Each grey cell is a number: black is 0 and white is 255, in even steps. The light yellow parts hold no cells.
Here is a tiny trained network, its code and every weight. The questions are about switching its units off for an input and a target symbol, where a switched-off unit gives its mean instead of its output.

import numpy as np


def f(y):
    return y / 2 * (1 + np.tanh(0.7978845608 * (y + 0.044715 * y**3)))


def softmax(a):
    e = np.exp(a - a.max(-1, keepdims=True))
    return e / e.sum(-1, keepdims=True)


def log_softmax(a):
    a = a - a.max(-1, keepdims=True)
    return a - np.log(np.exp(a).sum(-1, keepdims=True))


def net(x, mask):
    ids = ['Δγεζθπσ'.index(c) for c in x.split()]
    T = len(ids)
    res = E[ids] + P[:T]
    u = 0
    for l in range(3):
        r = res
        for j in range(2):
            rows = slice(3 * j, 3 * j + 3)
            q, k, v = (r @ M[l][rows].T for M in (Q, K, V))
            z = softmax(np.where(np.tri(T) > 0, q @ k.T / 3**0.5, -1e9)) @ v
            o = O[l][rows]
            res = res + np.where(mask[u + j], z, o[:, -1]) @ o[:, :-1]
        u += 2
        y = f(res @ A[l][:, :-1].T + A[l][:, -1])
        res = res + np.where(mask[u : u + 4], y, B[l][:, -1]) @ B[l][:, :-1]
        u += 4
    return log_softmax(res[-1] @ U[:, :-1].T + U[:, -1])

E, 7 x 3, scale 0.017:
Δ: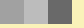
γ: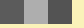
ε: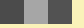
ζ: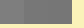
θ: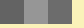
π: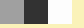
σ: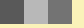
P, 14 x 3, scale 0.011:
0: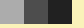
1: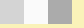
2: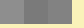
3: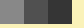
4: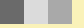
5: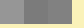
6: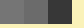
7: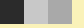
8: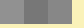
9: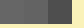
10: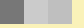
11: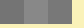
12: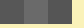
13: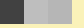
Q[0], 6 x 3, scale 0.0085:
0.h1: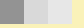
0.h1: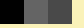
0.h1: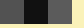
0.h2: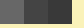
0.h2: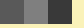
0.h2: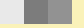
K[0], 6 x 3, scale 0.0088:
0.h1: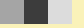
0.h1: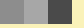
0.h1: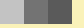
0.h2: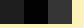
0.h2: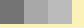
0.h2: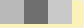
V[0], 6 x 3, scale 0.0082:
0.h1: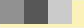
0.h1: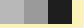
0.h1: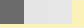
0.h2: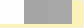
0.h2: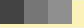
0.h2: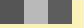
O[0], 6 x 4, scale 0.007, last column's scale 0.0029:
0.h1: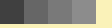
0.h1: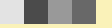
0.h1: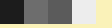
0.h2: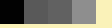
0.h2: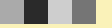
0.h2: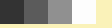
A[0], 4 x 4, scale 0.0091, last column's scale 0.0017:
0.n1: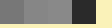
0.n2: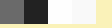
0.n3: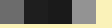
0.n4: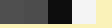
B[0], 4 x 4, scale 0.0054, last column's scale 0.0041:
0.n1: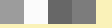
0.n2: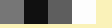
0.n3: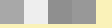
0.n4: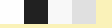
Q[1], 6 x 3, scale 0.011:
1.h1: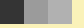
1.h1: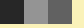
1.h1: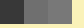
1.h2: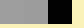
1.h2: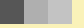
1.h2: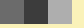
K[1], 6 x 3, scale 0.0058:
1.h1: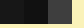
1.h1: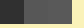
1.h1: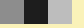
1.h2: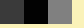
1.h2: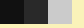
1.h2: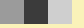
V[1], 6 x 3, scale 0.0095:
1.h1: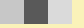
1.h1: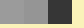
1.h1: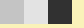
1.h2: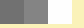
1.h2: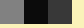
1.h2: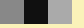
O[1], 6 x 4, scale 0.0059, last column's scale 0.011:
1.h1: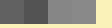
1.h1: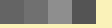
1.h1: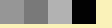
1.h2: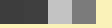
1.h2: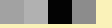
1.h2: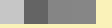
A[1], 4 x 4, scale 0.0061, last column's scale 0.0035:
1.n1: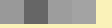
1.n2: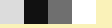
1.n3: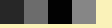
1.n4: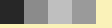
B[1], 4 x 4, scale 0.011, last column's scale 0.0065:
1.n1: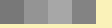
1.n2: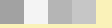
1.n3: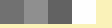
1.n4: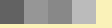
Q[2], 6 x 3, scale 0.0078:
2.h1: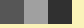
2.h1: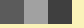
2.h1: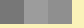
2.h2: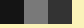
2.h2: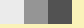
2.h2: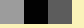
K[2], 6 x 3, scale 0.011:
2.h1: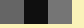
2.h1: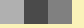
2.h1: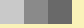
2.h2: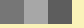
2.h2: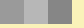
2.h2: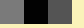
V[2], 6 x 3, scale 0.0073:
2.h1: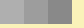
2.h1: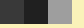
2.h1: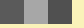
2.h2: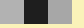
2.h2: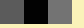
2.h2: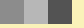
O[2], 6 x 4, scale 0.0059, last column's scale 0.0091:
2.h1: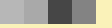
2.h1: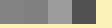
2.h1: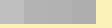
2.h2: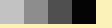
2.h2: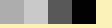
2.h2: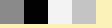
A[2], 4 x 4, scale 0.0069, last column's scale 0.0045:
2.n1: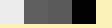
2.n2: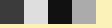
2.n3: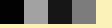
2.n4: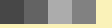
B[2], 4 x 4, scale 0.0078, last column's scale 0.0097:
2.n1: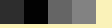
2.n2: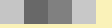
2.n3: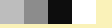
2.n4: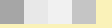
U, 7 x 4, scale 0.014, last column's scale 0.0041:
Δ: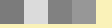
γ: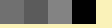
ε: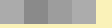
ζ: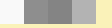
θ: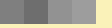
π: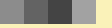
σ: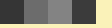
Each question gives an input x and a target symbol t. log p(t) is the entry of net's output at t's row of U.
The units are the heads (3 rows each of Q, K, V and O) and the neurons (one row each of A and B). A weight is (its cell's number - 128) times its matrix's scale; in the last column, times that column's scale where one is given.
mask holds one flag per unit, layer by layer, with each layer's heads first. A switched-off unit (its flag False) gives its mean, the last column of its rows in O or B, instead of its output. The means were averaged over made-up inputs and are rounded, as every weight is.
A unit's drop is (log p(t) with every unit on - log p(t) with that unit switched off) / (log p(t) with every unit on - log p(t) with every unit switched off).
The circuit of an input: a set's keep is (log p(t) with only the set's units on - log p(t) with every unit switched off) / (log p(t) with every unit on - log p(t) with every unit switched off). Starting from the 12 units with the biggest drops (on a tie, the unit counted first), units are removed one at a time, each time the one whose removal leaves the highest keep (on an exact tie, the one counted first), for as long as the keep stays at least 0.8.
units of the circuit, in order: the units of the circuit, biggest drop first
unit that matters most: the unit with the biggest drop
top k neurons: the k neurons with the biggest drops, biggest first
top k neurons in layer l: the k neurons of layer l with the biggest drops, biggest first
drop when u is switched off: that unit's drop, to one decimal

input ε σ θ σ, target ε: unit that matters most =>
2.n3
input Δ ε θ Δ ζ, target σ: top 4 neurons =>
[1.n2, 2.n3, 2.n2, 0.n4]
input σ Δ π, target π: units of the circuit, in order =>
[2.h2, 0.h1, 0.n2]
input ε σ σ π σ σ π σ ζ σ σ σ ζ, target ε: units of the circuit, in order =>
[2.n3, 1.n2, 0.n4]
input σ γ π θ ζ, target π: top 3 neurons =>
[1.n2, 2.n3, 0.n2]
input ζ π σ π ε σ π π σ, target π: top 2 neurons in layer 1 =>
[1.n4, 1.n3]
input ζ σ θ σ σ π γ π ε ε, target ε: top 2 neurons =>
[2.n3, 1.n2]
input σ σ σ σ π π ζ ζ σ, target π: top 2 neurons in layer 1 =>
[1.n2, 1.n3]
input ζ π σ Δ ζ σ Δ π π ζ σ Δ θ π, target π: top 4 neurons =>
[0.n2, 2.n3, 0.n4, 1.n2]
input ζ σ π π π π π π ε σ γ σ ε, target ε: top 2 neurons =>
[0.n4, 2.n3]
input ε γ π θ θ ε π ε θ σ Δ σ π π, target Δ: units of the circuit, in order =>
[2.n4, 0.h1]
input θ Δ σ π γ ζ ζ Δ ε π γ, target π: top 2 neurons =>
[1.n2, 2.n3]
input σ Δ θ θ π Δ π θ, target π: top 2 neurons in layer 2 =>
[2.n3, 2.n2]
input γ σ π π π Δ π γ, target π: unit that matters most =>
1.h1
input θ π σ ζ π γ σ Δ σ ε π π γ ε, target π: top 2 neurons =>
[0.n4, 2.n3]
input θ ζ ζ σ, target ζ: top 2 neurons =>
[1.n3, 1.n4]
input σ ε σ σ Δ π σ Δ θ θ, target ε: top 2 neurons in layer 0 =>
[0.n4, 0.n2]
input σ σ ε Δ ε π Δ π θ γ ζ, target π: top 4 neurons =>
[1.n2, 2.n3, 1.n3, 2.n2]
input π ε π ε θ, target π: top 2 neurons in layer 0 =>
[0.n2, 0.n3]
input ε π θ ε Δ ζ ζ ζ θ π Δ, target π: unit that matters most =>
1.h1
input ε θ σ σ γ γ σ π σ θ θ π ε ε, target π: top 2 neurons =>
[1.n2, 2.n3]
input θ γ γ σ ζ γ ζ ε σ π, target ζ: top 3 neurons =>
[1.n2, 0.n2, 1.n3]
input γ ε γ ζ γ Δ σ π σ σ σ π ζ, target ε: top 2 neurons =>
[2.n3, 2.n2]
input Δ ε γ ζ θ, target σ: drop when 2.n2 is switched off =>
0.2
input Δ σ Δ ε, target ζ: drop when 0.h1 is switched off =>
0.3
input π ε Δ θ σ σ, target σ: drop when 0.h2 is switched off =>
-0.1
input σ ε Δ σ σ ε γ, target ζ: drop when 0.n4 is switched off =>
0.3
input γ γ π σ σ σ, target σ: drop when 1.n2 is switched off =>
0.1
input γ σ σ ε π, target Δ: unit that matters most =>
2.h1
